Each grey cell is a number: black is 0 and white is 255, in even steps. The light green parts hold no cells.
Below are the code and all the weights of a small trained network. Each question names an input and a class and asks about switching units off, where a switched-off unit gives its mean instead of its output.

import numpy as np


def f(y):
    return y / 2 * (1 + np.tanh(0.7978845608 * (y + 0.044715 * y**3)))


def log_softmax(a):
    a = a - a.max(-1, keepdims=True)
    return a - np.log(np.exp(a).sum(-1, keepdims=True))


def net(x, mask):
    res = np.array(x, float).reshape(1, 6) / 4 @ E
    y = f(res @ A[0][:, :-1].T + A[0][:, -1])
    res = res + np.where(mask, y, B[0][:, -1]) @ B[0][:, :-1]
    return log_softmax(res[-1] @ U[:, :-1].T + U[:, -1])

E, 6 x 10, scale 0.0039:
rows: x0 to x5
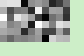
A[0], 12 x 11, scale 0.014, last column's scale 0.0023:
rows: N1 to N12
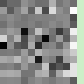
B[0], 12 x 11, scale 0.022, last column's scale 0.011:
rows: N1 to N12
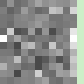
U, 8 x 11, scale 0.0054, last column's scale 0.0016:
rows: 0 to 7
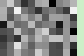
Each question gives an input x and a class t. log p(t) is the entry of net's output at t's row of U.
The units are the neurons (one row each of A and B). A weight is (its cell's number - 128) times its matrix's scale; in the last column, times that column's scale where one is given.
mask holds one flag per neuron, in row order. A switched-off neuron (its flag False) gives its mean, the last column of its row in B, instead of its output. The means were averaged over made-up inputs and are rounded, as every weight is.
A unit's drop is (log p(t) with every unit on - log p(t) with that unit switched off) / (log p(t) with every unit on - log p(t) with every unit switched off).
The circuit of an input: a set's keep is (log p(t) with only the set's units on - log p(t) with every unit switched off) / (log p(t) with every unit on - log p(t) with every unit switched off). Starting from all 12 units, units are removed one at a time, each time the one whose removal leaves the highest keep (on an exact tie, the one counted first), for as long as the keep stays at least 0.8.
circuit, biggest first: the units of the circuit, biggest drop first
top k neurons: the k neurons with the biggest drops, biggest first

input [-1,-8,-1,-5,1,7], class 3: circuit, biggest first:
N9, N7
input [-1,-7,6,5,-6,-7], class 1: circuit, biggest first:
N9
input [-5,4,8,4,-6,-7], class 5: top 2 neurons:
N6, N9
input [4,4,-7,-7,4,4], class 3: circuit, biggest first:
N7, N5
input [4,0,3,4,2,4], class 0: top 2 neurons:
N7, N11
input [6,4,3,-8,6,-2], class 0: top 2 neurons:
N5, N2
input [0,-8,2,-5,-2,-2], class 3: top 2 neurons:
N7, N6
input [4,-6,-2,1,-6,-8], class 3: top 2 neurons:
N6, N7
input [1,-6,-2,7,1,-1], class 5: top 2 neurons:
N6, N5
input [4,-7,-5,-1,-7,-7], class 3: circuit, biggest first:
N7, N9
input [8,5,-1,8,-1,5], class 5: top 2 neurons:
N2, N8
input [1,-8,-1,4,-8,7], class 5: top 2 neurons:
N6, N5
